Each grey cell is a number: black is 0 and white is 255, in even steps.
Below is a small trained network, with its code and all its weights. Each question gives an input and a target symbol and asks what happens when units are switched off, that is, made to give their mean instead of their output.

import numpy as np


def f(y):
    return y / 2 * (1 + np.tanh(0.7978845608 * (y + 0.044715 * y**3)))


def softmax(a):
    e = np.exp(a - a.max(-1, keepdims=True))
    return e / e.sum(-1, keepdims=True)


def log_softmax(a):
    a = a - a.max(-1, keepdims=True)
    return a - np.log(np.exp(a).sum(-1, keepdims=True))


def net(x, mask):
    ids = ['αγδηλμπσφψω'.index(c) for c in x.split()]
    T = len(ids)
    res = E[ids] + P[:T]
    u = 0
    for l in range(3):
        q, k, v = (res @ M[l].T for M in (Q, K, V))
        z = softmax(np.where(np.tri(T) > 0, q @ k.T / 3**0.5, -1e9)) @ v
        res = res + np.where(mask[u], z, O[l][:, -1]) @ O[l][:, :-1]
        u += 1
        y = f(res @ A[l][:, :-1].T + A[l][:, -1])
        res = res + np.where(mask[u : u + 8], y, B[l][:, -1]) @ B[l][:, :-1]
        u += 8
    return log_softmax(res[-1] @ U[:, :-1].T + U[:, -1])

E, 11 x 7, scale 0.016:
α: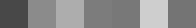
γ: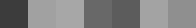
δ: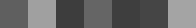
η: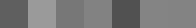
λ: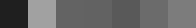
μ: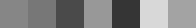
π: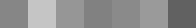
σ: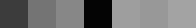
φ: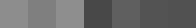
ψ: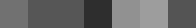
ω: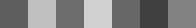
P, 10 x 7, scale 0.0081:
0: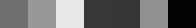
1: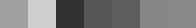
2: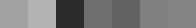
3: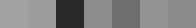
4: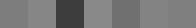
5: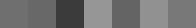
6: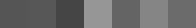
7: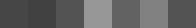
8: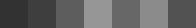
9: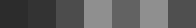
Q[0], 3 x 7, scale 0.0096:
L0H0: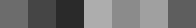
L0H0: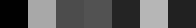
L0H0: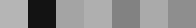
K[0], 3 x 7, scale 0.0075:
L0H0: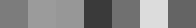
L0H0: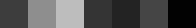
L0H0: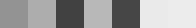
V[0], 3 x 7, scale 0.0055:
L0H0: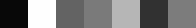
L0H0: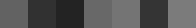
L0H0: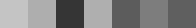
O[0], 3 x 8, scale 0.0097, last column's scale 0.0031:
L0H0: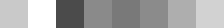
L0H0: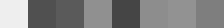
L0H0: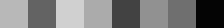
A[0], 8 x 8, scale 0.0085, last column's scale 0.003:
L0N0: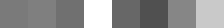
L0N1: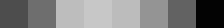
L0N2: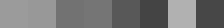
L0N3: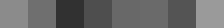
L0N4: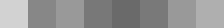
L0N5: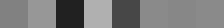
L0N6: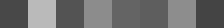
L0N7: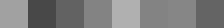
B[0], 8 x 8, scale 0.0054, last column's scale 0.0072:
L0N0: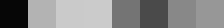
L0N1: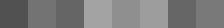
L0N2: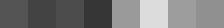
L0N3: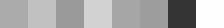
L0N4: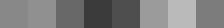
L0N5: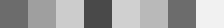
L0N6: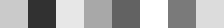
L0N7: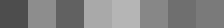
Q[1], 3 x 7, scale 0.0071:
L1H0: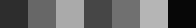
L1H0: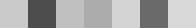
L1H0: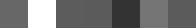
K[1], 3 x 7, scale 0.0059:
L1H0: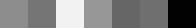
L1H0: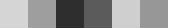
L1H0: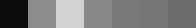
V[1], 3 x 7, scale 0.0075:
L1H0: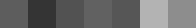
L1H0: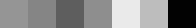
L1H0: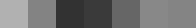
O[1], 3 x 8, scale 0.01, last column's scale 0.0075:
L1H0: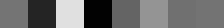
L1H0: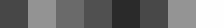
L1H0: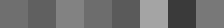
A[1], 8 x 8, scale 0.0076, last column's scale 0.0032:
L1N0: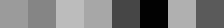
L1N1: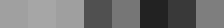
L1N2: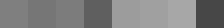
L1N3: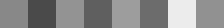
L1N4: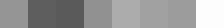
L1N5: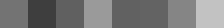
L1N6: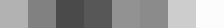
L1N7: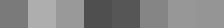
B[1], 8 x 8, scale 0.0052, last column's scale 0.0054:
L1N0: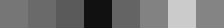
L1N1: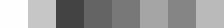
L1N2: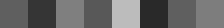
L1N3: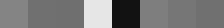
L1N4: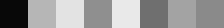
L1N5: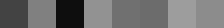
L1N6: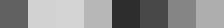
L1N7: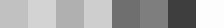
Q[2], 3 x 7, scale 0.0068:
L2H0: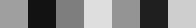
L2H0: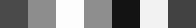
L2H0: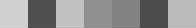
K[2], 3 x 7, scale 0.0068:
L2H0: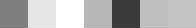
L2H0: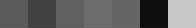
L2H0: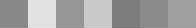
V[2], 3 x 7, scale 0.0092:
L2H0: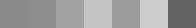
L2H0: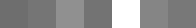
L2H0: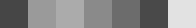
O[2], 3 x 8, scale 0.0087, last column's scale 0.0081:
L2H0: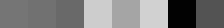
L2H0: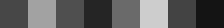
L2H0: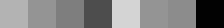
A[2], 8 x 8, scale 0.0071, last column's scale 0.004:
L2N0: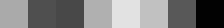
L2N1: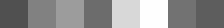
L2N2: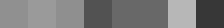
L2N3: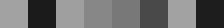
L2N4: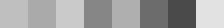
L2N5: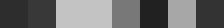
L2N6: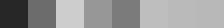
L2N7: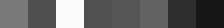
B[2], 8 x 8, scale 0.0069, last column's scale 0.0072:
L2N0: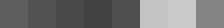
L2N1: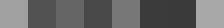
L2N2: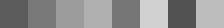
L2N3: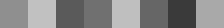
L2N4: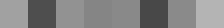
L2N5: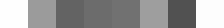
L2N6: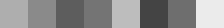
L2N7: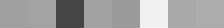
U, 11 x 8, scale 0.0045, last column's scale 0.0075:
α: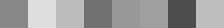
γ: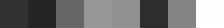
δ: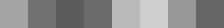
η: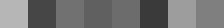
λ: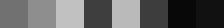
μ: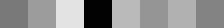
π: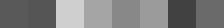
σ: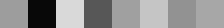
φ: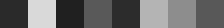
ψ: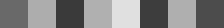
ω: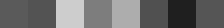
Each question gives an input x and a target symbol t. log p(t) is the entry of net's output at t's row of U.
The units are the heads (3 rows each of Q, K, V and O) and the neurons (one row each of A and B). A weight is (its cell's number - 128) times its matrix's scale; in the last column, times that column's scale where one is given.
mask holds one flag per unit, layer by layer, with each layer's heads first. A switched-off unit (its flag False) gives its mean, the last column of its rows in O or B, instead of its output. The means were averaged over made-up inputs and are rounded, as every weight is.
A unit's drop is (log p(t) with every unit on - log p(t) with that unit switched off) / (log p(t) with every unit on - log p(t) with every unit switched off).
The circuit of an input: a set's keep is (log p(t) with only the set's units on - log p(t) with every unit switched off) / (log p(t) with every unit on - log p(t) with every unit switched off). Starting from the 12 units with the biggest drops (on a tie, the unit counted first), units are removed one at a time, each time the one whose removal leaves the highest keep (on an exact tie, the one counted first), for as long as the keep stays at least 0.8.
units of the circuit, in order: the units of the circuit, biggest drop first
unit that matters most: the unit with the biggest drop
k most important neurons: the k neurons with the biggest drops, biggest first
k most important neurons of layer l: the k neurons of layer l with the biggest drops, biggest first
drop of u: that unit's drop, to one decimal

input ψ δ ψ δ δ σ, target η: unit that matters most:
L2H0
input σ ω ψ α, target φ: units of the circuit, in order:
L0H0, L2H0
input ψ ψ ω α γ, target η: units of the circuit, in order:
L1H0, L2H0, L2N5
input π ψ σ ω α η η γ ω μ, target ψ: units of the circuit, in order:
L1H0, L0N0, L0H0
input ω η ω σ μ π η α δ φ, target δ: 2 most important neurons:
L0N0, L2N0
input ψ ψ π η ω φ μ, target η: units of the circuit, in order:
L2H0, L1H0
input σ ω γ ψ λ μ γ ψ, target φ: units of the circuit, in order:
L2H0, L0H0
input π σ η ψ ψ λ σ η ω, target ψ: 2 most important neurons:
L0N0, L2N6
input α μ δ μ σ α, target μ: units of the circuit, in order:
L2H0, L1H0
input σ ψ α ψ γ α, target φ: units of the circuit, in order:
L2H0, L0H0
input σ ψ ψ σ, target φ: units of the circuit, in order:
L2H0, L0H0, L0N3
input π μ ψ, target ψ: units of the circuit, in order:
L1H0, L0H0
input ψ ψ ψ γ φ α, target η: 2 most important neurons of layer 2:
L2N5, L2N6
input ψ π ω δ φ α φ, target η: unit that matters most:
L2H0
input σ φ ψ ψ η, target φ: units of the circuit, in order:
L2H0, L0H0
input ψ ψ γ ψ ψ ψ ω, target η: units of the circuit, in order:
L2N5, L1H0, L2H0
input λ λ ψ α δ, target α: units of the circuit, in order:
L0H0, L0N5, L0N6
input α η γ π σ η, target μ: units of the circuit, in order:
L2H0, L0H0, L1H0
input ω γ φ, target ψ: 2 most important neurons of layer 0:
L0N0, L0N6
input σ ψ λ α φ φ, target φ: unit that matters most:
L1H0
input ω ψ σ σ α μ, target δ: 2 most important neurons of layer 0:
L0N0, L0N3
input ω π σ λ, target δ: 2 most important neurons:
L2N0, L0N0
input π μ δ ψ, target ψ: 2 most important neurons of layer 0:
L0N2, L0N6
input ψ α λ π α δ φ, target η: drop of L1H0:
0.6
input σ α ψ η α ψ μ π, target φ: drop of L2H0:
0.5
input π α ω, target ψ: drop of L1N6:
0.0
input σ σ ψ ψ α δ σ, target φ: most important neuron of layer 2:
L2N4
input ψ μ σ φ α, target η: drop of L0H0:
0.1
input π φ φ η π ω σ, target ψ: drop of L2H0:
0.2
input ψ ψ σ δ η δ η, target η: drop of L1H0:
0.7
